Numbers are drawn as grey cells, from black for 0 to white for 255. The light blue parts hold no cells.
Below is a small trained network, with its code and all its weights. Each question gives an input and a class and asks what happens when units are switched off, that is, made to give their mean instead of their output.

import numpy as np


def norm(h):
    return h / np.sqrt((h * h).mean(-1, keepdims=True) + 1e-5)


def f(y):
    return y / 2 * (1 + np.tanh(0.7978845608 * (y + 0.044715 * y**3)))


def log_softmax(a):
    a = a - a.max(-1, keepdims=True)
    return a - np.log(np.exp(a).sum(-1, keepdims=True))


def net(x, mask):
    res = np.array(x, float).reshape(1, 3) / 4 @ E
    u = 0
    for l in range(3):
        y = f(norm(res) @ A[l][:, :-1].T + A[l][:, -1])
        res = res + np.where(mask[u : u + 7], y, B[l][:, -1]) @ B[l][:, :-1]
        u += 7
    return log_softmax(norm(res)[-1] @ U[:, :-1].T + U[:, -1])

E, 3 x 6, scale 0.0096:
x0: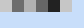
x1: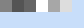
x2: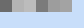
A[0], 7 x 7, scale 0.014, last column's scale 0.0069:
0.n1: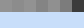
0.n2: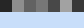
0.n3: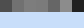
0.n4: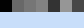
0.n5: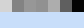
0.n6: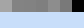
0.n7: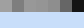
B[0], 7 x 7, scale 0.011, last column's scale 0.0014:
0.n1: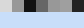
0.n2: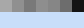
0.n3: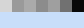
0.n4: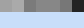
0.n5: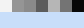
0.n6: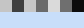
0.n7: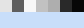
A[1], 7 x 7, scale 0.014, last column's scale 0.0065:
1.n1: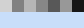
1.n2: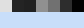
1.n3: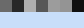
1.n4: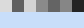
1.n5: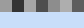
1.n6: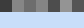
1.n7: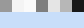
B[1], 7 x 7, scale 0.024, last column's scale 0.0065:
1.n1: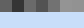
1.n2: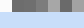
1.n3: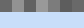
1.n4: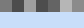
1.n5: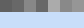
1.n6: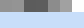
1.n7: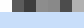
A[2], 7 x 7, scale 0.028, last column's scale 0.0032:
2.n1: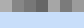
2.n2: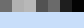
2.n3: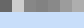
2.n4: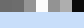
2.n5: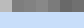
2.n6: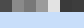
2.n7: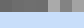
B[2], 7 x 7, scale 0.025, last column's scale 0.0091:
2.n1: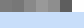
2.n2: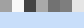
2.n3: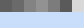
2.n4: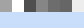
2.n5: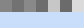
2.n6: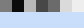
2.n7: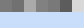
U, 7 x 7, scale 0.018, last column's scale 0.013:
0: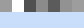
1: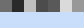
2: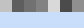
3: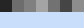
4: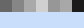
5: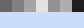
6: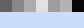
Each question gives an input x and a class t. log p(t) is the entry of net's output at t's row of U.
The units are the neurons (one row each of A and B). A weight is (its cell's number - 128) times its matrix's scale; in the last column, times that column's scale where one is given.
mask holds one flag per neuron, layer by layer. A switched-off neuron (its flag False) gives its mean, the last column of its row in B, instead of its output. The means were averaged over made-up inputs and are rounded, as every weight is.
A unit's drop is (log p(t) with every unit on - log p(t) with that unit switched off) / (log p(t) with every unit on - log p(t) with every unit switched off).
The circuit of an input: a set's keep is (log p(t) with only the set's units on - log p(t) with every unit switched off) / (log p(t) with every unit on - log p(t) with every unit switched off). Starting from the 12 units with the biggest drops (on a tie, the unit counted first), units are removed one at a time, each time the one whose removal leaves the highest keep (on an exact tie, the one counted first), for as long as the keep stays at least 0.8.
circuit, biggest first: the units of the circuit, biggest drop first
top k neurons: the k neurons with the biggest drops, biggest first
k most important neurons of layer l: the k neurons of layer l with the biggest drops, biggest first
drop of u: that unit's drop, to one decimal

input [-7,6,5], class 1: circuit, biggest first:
2.n6
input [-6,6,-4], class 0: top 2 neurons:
2.n4; 1.n5
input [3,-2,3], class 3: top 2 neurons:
2.n6; 2.n3
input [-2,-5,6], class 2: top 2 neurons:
1.n7; 2.n5
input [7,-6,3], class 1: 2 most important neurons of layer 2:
2.n4; 2.n2
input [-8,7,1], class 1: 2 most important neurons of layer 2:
2.n6; 2.n2
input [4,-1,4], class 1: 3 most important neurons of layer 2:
2.n2; 2.n4; 2.n5
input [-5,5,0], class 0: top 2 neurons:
2.n4; 1.n5
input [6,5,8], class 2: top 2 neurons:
1.n7; 2.n6
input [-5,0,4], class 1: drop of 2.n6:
0.2
